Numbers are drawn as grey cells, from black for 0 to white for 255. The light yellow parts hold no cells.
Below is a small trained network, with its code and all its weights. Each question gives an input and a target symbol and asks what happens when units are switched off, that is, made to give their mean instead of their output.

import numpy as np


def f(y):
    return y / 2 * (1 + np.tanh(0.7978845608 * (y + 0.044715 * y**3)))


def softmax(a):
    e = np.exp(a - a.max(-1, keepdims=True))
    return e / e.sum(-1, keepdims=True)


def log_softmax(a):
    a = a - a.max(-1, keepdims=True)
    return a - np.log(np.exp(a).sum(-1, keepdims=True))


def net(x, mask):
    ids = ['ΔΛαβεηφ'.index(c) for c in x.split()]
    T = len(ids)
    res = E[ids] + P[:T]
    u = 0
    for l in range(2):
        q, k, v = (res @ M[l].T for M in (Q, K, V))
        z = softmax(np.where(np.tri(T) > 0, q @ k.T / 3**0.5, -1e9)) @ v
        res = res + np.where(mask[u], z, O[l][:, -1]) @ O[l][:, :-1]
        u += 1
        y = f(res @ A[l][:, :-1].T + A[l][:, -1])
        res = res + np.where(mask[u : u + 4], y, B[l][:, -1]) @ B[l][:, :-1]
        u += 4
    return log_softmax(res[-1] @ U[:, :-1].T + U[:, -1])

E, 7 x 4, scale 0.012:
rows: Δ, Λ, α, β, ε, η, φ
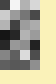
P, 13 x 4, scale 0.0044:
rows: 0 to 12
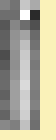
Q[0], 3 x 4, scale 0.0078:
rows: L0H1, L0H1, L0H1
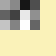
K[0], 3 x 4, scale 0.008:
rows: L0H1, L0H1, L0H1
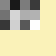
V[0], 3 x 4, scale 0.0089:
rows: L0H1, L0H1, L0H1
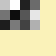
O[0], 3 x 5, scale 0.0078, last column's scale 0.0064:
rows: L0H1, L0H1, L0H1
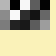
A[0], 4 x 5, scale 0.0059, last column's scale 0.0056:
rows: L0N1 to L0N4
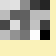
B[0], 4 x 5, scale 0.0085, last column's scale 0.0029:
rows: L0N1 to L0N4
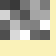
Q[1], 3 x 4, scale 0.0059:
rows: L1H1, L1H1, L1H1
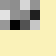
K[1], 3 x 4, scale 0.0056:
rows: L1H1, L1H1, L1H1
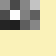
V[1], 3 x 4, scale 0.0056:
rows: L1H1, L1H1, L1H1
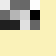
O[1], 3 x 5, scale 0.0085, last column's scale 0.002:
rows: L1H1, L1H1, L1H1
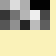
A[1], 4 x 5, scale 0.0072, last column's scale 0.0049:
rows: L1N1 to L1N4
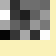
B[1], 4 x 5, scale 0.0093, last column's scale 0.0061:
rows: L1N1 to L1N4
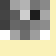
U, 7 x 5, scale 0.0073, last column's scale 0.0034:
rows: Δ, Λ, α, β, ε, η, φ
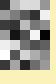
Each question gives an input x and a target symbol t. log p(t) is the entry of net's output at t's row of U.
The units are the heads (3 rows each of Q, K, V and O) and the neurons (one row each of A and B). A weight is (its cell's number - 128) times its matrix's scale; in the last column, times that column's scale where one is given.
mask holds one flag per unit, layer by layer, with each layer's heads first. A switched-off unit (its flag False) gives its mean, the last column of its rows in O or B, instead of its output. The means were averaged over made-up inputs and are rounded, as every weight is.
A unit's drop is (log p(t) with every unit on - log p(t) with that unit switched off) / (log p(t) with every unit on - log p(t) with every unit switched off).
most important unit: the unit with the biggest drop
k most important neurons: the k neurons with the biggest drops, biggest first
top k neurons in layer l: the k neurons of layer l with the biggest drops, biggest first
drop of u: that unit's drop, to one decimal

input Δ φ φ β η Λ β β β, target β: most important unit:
L1H1
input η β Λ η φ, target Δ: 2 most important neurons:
(L1N4, L0N3)
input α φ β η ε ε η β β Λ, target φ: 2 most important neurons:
(L1N4, L0N1)
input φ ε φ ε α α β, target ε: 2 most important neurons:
(L1N4, L0N2)
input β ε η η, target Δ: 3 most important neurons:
(L0N3, L0N2, L1N4)
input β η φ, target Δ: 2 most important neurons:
(L0N3, L1N4)
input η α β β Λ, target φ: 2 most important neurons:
(L0N1, L1N4)
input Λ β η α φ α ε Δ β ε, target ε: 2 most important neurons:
(L1N4, L0N2)
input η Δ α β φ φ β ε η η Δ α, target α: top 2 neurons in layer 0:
(L0N2, L0N3)
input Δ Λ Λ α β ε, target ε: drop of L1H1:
0.2
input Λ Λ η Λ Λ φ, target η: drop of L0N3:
0.1
